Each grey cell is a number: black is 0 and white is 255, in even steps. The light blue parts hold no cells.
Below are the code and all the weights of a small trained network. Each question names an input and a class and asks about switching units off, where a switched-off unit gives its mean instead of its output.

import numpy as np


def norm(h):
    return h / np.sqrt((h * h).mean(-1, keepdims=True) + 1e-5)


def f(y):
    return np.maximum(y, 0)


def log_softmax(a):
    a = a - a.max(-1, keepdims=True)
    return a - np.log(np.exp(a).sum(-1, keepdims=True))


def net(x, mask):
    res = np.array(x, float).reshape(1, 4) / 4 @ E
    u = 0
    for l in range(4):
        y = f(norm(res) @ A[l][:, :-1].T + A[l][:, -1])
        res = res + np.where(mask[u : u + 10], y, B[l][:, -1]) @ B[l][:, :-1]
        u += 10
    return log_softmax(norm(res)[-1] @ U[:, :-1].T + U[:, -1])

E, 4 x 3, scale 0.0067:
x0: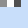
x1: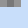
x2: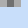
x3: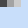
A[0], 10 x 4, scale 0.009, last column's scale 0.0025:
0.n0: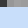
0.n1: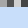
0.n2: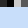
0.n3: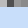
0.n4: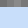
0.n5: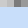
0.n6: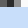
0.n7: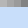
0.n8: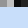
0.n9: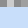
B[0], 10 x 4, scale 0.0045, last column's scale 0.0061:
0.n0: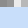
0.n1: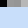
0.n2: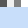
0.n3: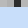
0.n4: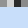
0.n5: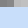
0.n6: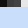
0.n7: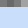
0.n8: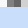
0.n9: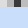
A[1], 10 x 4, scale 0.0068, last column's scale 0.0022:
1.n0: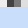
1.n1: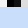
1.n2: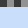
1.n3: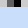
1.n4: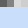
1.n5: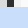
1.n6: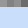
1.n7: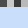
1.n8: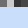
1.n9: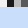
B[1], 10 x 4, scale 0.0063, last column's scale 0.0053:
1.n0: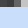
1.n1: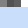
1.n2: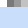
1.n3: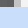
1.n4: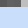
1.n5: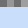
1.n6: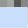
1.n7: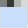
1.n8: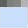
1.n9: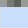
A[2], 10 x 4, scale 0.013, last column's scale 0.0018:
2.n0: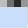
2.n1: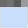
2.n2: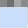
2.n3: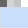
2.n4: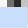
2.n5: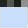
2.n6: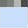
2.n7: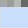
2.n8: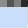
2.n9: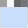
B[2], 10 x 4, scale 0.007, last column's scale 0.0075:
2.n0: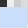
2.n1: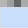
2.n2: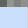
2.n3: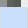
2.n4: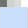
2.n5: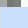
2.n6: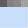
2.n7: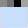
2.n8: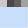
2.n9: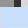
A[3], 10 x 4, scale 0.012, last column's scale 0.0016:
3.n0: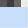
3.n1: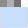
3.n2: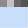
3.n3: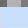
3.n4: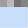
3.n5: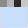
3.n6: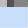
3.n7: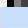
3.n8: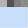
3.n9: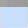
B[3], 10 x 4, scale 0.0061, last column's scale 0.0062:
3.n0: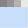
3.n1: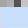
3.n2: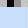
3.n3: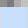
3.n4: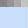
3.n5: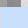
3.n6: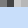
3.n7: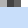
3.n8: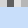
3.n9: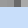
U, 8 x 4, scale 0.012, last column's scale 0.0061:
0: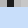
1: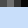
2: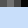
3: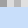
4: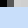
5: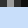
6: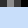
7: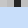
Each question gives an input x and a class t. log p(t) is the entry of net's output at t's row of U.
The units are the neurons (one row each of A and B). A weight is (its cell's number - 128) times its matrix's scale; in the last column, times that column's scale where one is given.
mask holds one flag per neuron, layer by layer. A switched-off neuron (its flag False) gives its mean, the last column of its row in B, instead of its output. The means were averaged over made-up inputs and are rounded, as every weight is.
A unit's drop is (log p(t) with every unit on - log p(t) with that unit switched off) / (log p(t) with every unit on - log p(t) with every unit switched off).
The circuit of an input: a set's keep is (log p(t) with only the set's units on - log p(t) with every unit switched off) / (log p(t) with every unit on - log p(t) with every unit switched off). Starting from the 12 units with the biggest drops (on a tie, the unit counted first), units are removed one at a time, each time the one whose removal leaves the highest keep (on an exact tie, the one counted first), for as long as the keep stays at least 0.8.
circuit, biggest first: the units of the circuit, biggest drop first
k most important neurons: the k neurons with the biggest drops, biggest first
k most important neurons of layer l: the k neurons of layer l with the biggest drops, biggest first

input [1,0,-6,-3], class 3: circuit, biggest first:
[2.n0]
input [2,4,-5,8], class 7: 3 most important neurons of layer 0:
[0.n6, 0.n9, 0.n1]
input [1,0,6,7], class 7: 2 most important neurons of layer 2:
[2.n7, 2.n3]
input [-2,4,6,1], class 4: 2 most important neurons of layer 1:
[1.n1, 1.n0]
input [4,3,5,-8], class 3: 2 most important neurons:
[2.n4, 2.n0]
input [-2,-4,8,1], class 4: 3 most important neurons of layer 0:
[0.n1, 0.n2, 0.n8]
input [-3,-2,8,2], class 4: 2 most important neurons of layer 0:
[0.n1, 0.n2]
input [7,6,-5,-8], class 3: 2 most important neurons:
[2.n4, 2.n0]
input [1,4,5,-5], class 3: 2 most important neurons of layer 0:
[0.n6, 0.n3]
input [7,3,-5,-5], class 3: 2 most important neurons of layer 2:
[2.n4, 2.n0]
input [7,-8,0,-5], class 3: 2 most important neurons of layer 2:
[2.n4, 2.n0]
